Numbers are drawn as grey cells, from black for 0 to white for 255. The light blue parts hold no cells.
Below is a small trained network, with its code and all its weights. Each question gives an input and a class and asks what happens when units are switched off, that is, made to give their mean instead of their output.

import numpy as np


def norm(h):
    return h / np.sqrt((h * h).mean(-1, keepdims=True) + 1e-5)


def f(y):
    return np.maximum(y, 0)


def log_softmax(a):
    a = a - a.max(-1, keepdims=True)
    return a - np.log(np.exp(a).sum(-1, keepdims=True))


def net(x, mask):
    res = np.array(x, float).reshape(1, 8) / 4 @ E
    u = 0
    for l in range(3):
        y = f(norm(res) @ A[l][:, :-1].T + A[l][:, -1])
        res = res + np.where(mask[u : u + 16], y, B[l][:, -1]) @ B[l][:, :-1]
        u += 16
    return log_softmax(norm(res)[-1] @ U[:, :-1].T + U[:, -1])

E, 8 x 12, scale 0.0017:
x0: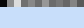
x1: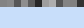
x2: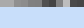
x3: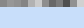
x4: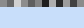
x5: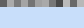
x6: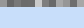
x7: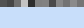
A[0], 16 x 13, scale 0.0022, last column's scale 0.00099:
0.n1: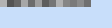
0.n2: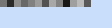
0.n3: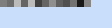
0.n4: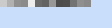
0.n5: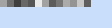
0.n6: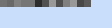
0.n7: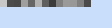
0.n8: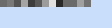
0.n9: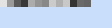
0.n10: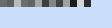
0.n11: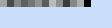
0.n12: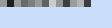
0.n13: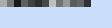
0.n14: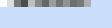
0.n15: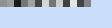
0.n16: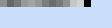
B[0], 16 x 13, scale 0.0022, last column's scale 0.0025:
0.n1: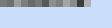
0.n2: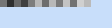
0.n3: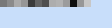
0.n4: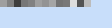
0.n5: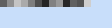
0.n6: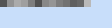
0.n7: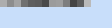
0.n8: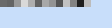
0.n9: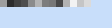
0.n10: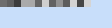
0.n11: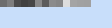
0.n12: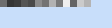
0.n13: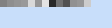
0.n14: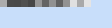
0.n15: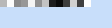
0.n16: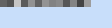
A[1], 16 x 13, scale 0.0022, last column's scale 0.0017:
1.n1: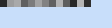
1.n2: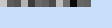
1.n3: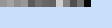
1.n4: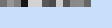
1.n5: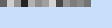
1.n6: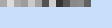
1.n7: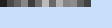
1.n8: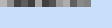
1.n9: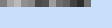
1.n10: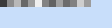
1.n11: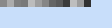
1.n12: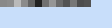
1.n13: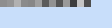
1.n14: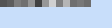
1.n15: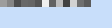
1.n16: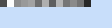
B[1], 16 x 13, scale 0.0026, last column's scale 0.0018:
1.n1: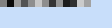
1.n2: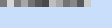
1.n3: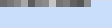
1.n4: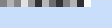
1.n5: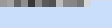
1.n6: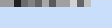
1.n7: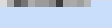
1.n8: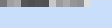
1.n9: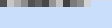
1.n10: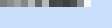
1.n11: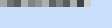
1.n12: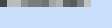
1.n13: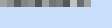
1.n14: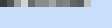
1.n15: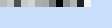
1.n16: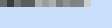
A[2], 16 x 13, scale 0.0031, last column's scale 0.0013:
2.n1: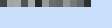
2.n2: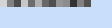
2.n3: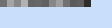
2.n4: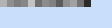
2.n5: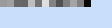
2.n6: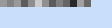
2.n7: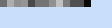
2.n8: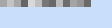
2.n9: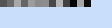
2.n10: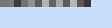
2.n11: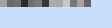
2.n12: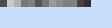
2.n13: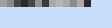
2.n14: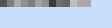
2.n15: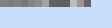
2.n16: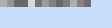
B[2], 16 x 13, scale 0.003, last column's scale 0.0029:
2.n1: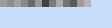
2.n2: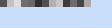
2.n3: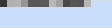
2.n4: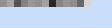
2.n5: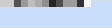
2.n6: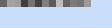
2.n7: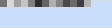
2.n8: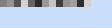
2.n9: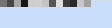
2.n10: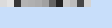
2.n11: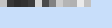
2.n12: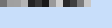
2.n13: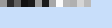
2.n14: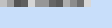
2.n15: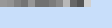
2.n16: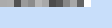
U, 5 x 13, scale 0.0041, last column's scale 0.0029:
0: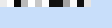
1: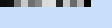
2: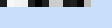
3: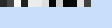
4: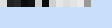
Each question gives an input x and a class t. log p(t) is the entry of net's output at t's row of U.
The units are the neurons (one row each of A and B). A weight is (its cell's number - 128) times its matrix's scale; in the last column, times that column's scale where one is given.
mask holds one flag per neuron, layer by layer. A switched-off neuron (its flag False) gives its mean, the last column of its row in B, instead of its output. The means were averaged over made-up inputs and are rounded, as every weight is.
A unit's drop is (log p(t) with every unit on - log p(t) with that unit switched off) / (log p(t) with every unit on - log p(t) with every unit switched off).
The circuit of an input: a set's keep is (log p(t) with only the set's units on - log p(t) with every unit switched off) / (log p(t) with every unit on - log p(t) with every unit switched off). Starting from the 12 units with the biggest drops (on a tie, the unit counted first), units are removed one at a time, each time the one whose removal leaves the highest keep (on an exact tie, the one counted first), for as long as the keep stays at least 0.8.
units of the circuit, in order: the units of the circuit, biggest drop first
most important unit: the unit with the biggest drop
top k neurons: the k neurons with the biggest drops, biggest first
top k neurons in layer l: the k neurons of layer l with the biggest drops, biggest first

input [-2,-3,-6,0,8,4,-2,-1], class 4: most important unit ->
0.n15
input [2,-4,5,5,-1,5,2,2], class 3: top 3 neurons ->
(0.n15 1.n1 2.n9)
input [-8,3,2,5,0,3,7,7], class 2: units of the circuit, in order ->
(0.n5 2.n2)
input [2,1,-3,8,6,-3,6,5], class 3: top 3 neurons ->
(1.n10 0.n14 0.n9)
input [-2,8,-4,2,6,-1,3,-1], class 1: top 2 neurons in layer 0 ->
(0.n15 0.n8)
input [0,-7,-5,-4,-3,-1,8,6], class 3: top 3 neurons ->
(1.n10 0.n14 0.n5)
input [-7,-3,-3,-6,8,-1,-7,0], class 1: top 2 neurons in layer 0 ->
(0.n8 0.n13)
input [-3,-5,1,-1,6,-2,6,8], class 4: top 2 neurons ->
(2.n11 2.n13)
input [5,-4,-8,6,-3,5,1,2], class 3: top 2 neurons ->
(1.n1 2.n9)
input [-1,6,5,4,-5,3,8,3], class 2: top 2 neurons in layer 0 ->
(0.n5 0.n7)
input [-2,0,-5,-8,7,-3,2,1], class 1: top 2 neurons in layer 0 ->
(0.n12 0.n5)
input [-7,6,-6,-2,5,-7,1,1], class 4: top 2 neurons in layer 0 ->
(0.n12 0.n11)
